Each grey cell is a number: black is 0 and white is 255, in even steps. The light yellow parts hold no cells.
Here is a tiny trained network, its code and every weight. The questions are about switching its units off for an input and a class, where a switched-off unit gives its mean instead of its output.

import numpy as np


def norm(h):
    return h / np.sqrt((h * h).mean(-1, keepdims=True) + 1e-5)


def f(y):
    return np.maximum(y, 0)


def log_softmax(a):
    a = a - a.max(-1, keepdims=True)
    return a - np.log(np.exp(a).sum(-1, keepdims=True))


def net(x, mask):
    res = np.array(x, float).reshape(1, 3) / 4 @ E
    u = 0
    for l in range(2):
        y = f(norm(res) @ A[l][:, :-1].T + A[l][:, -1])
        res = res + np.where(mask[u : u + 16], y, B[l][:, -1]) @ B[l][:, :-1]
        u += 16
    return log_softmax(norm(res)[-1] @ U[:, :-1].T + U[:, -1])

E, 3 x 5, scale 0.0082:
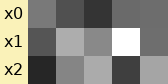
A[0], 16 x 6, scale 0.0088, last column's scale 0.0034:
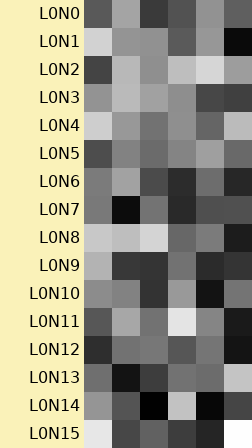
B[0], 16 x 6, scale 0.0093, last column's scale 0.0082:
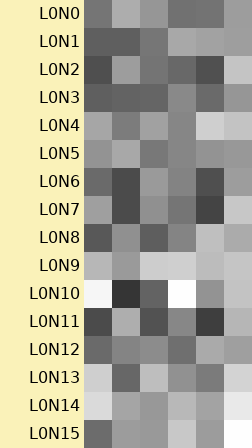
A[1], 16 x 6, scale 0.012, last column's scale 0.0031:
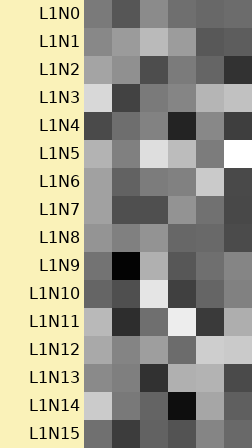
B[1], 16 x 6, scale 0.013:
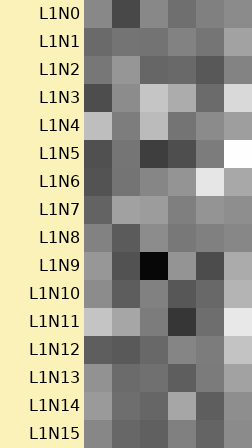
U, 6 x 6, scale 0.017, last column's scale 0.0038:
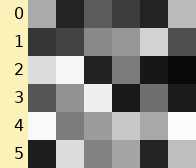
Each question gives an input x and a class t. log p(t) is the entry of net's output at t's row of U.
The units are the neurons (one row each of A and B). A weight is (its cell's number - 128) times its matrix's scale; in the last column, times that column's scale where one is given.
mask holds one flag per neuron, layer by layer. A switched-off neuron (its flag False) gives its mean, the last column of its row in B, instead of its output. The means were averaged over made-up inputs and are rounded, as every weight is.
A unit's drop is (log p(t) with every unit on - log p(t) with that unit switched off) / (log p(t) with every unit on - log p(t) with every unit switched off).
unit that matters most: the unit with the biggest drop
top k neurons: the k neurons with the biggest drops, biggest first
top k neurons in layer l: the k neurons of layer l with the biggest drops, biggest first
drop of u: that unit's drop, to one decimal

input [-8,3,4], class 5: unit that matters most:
L1N11
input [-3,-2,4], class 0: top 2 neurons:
L0N15, L0N11
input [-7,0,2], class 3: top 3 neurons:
L0N10, L0N14, L0N15
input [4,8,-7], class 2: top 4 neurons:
L1N11, L0N11, L1N5, L0N15
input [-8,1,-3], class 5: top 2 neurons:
L0N10, L1N11
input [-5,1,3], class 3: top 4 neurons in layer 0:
L0N10, L0N14, L0N15, L0N9
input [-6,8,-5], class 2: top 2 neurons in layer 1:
L1N3, L1N11
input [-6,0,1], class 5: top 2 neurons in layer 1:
L1N11, L1N10
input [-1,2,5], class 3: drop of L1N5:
0.1
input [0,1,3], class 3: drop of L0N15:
0.2
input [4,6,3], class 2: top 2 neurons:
L1N3, L0N15
